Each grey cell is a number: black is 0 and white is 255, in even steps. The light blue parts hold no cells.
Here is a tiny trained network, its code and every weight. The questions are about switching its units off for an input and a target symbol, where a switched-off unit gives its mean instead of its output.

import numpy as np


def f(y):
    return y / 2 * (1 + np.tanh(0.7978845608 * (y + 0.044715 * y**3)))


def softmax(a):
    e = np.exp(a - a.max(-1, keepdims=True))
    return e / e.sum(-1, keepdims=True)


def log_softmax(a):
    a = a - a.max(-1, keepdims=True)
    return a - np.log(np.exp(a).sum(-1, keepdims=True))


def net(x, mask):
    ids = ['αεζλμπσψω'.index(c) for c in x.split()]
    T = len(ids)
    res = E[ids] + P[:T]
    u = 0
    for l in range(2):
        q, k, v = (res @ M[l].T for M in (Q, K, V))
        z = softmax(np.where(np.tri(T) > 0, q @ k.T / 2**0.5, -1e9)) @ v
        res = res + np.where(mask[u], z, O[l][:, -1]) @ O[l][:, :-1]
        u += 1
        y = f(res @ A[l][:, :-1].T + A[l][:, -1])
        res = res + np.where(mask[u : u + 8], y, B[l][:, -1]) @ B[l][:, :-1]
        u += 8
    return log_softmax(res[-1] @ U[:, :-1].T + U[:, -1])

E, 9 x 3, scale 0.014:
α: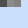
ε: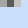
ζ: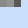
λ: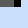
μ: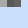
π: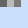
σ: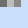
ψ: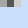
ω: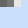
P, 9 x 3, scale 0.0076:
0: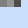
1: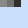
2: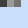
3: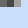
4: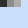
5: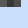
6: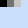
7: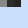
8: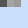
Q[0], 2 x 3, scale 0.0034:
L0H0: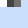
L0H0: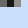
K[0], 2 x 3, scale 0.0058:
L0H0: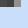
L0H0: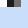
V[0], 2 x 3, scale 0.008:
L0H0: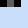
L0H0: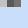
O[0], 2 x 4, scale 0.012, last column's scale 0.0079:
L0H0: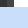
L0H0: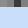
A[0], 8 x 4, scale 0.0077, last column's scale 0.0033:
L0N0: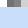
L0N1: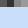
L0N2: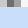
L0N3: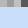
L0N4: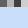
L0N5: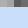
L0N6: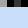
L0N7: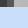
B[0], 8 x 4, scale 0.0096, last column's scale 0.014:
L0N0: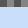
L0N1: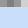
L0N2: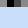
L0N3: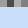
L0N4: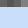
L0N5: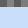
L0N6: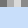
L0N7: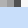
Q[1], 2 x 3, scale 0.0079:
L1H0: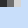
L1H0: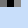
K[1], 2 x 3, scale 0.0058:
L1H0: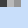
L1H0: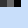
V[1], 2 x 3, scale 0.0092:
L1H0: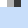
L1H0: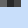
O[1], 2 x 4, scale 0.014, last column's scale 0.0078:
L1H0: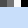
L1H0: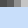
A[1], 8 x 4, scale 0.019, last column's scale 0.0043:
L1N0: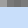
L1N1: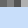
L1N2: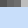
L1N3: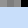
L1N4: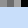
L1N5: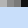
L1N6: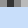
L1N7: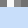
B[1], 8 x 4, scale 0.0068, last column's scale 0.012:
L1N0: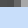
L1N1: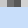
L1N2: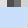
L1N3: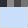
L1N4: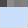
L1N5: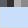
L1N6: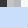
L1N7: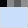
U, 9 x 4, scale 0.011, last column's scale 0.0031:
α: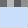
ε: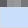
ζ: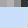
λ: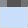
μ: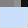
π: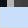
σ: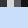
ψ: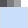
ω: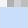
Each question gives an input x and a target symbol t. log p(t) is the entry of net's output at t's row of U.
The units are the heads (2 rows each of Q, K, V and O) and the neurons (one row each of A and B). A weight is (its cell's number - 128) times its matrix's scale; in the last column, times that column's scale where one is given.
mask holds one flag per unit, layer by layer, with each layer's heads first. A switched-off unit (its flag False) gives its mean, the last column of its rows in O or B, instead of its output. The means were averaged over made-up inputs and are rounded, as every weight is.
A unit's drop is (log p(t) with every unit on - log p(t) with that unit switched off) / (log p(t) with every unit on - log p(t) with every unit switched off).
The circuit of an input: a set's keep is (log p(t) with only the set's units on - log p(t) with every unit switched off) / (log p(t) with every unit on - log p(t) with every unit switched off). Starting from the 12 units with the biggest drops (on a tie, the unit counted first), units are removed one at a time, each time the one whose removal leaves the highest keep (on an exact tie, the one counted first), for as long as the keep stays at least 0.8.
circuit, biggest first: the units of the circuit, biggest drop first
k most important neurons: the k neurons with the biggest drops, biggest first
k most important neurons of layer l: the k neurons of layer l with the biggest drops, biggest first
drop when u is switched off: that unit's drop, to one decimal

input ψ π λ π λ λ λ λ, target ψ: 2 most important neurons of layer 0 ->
L0N1, L0N0
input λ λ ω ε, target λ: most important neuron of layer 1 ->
L1N0
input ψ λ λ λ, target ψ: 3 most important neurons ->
L0N0, L0N1, L0N5
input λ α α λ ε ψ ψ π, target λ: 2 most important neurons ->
L1N6, L1N1
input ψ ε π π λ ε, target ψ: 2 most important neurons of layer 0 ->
L0N2, L0N0
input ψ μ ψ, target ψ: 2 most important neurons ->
L0N2, L1N1
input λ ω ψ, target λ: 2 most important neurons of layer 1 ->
L1N0, L1N5
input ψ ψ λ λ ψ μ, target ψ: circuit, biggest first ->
L1H0, L0H0
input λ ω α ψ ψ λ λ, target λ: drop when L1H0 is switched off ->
0.2
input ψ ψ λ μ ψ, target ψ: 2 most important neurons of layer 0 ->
L0N2, L0N0
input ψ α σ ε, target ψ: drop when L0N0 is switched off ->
0.1
